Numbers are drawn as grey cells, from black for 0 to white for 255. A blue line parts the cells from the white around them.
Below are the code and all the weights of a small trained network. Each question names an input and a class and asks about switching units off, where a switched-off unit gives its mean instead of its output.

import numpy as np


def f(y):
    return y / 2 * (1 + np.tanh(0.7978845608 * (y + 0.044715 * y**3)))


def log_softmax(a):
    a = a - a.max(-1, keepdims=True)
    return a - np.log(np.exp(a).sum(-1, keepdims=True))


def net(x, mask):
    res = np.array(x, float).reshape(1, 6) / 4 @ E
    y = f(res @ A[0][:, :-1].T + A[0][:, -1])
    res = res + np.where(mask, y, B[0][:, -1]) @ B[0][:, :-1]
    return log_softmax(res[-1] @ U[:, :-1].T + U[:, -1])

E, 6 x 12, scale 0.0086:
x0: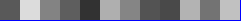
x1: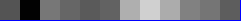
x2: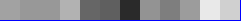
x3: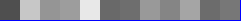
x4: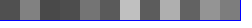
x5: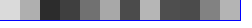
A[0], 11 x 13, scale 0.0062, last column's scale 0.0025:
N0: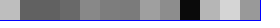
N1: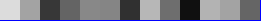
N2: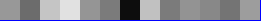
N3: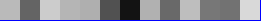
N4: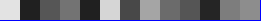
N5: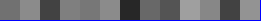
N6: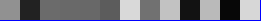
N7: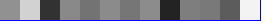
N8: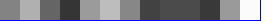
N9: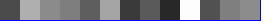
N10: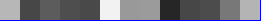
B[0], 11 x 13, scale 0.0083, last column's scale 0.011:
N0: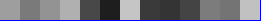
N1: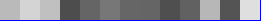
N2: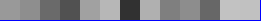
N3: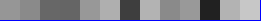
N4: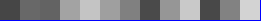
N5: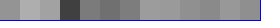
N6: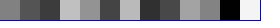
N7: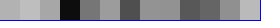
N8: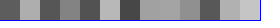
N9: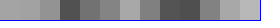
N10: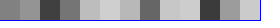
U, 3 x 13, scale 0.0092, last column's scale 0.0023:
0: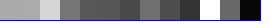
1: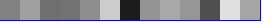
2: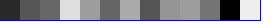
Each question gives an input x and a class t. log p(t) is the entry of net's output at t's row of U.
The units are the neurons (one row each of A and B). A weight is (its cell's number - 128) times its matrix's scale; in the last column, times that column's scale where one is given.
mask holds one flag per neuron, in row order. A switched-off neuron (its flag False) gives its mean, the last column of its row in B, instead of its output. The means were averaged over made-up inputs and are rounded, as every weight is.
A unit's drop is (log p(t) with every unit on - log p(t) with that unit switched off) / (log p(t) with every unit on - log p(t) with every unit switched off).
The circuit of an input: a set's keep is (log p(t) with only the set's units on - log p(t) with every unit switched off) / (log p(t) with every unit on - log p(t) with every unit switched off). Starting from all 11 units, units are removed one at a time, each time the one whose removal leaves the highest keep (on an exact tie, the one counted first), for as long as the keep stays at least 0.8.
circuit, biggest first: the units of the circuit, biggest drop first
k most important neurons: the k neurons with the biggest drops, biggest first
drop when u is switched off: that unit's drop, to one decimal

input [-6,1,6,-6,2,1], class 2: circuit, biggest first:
N6
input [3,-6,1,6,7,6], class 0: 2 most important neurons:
N1, N10
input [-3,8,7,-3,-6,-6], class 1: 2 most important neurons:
N2, N3
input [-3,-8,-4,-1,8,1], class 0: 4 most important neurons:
N4, N10, N3, N2
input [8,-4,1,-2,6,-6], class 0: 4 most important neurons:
N10, N3, N4, N2
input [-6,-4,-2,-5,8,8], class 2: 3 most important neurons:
N6, N10, N4
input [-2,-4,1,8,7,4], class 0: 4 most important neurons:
N10, N3, N4, N2
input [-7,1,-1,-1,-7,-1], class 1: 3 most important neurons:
N2, N3, N0
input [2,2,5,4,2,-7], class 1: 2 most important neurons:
N6, N0
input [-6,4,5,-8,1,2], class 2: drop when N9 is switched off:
0.0
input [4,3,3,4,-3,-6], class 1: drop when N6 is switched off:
0.1
